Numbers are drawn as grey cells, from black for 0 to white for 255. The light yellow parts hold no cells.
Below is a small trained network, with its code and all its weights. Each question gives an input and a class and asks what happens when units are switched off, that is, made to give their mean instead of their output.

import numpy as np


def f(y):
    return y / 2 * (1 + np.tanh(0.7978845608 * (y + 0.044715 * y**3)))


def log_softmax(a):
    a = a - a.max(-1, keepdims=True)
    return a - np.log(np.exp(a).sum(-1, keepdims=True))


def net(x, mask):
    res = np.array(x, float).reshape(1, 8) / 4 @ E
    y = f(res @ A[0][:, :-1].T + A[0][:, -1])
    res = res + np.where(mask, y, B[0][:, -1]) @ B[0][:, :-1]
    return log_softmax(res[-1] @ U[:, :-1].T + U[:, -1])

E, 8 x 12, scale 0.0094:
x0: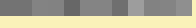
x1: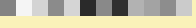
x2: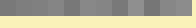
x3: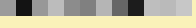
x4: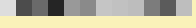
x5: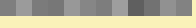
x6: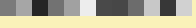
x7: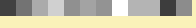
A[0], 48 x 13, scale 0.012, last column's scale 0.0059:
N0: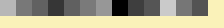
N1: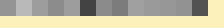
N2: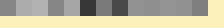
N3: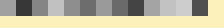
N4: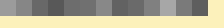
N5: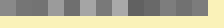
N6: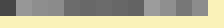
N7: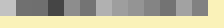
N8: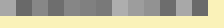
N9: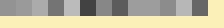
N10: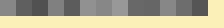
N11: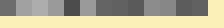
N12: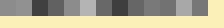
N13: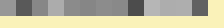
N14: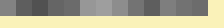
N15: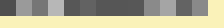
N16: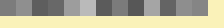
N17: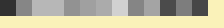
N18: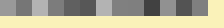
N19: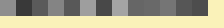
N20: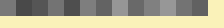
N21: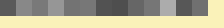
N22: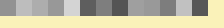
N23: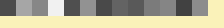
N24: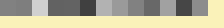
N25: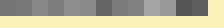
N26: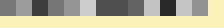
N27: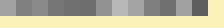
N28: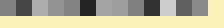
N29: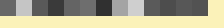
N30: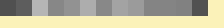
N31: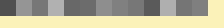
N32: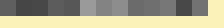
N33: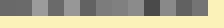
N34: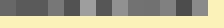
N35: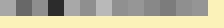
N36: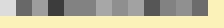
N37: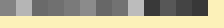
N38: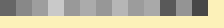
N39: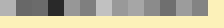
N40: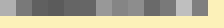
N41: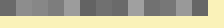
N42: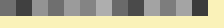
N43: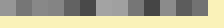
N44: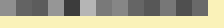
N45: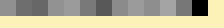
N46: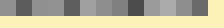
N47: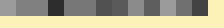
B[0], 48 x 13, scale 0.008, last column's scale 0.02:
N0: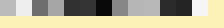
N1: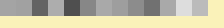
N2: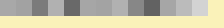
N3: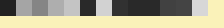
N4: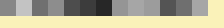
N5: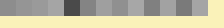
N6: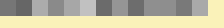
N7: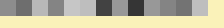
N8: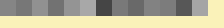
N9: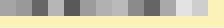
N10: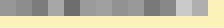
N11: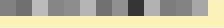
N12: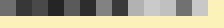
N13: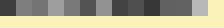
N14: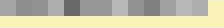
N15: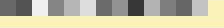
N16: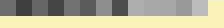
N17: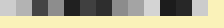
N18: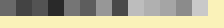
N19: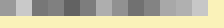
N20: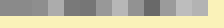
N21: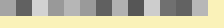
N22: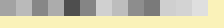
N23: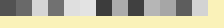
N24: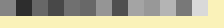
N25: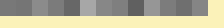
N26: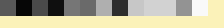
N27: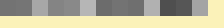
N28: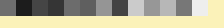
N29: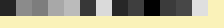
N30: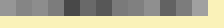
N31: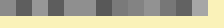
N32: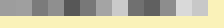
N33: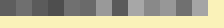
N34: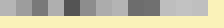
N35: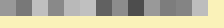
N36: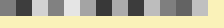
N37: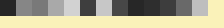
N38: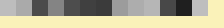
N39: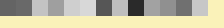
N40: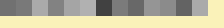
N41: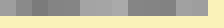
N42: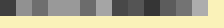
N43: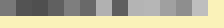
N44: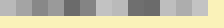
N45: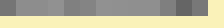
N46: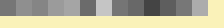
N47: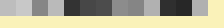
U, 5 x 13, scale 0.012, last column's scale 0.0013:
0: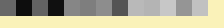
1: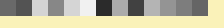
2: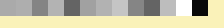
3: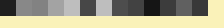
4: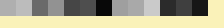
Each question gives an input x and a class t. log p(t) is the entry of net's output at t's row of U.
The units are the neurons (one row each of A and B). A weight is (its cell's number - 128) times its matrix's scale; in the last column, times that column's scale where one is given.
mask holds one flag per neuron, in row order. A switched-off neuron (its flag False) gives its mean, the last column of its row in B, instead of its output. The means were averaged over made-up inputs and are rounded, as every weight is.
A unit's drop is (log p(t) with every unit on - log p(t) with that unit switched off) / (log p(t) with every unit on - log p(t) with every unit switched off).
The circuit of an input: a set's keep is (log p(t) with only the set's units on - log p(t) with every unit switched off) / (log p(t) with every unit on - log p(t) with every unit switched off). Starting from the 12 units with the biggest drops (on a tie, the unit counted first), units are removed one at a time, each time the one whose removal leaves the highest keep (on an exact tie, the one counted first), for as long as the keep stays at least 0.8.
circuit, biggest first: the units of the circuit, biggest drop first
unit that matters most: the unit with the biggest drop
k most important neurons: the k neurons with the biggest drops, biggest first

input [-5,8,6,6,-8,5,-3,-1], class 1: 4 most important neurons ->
[N15, N23, N21, N6]
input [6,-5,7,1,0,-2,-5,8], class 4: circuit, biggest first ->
[N17]
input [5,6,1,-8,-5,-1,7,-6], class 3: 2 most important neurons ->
[N29, N37]
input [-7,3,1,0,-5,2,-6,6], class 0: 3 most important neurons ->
[N0, N28, N24]
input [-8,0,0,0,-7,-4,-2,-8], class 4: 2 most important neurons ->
[N0, N47]
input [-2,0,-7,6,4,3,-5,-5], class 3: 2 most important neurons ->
[N3, N26]
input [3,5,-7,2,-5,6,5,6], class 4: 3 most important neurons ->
[N17, N38, N28]
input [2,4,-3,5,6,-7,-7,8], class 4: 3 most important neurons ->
[N17, N38, N26]
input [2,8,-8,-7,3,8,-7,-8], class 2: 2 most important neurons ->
[N2, N9]
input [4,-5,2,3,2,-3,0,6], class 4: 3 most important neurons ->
[N17, N38, N22]
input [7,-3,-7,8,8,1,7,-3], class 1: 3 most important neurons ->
[N39, N7, N29]
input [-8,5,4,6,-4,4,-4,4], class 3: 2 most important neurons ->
[N3, N13]
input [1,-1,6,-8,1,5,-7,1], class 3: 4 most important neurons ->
[N29, N37, N26, N12]
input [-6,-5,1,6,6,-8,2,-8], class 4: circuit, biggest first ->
[N0]
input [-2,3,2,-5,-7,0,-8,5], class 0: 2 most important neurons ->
[N28, N24]
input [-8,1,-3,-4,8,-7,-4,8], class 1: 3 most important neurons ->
[N39, N0, N36]
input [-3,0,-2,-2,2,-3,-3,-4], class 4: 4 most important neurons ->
[N26, N47, N0, N12]
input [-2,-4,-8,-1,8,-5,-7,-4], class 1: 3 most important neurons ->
[N36, N39, N7]
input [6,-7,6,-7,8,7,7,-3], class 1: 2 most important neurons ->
[N39, N7]
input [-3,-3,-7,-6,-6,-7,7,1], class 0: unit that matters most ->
N26
